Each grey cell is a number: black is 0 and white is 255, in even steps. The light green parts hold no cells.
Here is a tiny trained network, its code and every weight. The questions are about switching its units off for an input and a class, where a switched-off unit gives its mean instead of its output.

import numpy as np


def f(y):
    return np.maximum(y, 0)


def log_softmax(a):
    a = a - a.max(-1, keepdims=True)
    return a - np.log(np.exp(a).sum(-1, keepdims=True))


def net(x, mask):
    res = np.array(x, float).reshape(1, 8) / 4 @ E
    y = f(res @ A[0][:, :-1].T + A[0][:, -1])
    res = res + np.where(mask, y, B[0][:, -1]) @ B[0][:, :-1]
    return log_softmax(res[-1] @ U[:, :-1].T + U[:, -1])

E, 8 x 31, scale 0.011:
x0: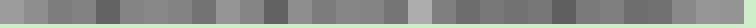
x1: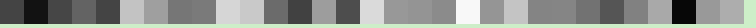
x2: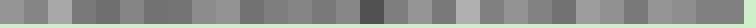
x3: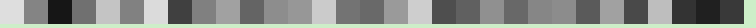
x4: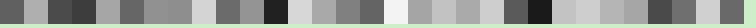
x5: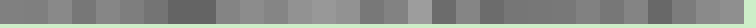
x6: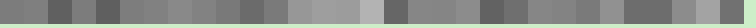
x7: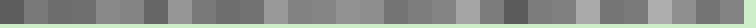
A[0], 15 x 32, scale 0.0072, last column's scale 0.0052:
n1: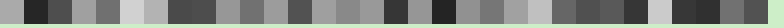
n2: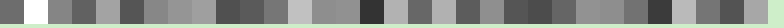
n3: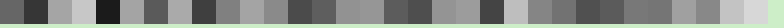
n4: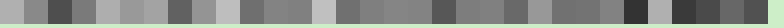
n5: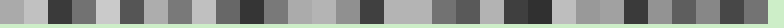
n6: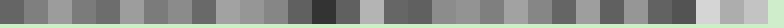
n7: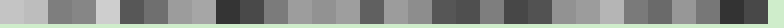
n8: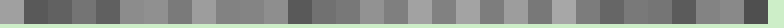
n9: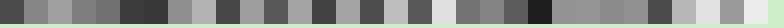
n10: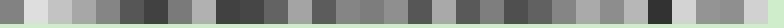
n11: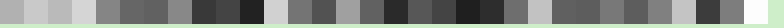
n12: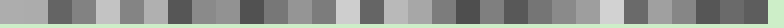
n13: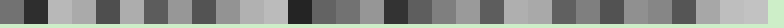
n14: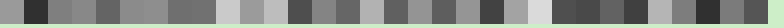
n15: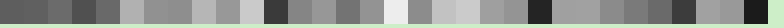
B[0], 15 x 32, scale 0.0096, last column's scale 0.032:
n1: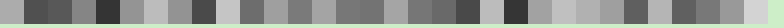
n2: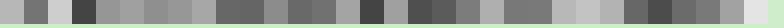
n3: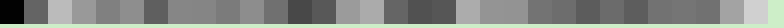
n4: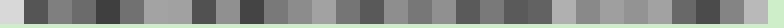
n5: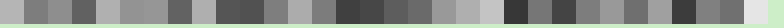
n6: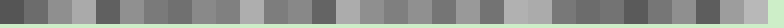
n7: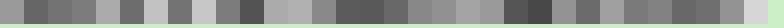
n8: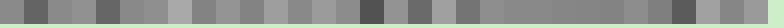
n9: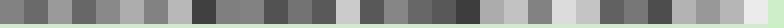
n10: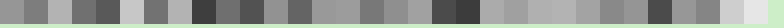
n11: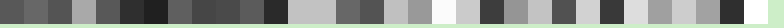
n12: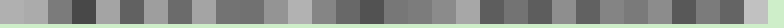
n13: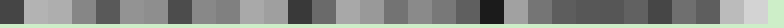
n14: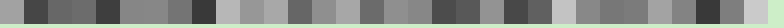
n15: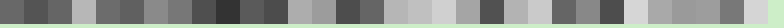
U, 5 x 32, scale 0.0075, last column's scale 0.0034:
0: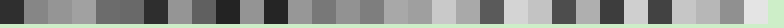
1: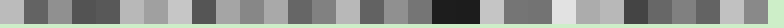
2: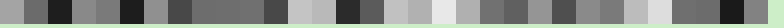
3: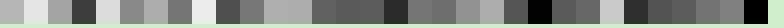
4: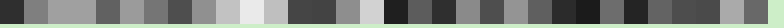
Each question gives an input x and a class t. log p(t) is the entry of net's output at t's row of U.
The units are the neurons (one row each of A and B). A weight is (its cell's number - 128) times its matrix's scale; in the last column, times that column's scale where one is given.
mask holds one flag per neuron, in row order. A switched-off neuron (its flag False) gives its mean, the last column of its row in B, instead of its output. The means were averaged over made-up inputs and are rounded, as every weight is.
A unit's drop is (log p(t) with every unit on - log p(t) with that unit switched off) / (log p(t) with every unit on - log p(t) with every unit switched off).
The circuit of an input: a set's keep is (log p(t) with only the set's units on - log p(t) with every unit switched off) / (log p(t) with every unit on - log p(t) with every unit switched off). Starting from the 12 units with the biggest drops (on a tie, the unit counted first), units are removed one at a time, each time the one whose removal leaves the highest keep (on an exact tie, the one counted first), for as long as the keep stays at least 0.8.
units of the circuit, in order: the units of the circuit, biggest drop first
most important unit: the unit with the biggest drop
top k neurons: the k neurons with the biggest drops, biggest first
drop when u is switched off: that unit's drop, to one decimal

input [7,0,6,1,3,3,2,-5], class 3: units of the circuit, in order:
[n11, n1, n14, n10]
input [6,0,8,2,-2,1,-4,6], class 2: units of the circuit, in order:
[n9]
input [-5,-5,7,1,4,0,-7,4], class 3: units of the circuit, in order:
[n5, n7]
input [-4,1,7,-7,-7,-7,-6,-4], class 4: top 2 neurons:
[n13, n3]
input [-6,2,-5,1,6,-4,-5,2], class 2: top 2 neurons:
[n15, n10]
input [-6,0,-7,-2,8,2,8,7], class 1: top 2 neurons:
[n11, n9]
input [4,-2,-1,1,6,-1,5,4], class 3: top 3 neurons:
[n5, n1, n14]
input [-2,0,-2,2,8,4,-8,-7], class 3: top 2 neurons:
[n11, n5]
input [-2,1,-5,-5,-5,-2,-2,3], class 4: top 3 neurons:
[n13, n15, n3]
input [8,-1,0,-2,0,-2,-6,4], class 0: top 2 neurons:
[n1, n14]
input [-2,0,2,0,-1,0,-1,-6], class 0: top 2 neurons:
[n5, n7]
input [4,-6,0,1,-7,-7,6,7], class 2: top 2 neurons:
[n11, n9]
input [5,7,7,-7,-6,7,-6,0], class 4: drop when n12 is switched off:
0.0
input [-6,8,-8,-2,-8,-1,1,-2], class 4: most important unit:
n13
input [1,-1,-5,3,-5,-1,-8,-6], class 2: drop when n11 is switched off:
0.8
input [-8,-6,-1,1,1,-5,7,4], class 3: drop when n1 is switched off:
0.1
